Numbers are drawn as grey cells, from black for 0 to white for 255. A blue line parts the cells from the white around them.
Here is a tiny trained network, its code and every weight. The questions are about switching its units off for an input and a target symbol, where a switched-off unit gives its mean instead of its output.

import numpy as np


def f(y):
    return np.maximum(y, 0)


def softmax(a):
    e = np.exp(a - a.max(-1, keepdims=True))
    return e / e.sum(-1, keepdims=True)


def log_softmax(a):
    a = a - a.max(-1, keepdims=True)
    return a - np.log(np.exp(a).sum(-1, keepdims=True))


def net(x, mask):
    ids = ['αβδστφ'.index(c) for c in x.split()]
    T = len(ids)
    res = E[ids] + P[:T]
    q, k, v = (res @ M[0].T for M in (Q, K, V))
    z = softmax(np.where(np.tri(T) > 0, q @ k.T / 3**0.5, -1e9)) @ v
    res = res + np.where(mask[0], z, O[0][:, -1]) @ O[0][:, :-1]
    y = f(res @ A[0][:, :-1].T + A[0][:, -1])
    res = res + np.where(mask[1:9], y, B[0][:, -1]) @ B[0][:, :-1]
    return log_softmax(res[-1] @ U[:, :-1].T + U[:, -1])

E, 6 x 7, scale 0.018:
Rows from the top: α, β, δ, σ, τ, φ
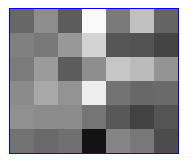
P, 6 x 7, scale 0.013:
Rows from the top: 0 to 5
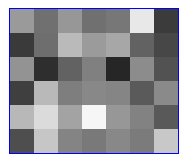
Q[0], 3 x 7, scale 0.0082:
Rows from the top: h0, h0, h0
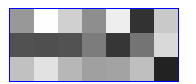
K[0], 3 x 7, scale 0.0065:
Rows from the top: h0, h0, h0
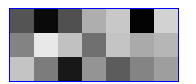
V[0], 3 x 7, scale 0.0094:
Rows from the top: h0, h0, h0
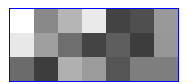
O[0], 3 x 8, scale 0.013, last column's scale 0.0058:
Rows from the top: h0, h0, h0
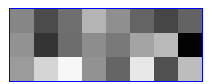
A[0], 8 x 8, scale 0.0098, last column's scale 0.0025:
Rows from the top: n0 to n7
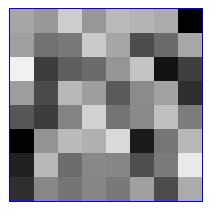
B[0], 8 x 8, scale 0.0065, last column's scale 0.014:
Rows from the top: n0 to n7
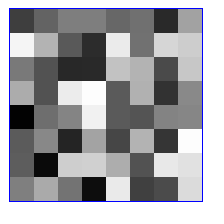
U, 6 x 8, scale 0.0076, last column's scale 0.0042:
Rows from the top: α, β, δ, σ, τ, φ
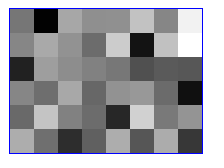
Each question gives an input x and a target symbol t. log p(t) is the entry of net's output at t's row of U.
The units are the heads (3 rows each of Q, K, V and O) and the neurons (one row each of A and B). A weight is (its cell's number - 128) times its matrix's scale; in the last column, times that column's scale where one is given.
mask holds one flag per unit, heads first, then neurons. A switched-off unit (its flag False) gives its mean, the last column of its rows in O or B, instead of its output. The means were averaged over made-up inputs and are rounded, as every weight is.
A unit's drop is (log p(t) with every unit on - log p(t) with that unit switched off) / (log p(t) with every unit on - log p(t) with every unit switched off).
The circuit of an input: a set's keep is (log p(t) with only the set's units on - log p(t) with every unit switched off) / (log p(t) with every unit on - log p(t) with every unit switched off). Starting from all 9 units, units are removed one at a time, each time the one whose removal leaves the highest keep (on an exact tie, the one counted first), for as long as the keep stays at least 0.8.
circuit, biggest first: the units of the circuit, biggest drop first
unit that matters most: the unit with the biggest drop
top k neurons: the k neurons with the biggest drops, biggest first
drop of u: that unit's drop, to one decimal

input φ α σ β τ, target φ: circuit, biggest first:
h0; n1; n2
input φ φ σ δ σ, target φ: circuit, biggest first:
n1; h0; n2
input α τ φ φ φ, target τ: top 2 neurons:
n6; n7
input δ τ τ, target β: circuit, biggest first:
h0; n5
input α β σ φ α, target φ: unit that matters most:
n1
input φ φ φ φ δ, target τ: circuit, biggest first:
h0; n6
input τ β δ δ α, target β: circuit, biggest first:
n1; h0
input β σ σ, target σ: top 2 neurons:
n3; n6
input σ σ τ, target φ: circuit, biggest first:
h0; n2; n1
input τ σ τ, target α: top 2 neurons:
n3; n7
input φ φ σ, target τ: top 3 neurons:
n6; n7; n1
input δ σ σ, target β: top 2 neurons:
n5; n2
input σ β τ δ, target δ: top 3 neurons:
n1; n0; n5
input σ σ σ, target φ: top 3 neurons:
n1; n2; n6
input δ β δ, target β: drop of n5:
0.5
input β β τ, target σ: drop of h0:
0.9
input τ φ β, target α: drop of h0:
1.2
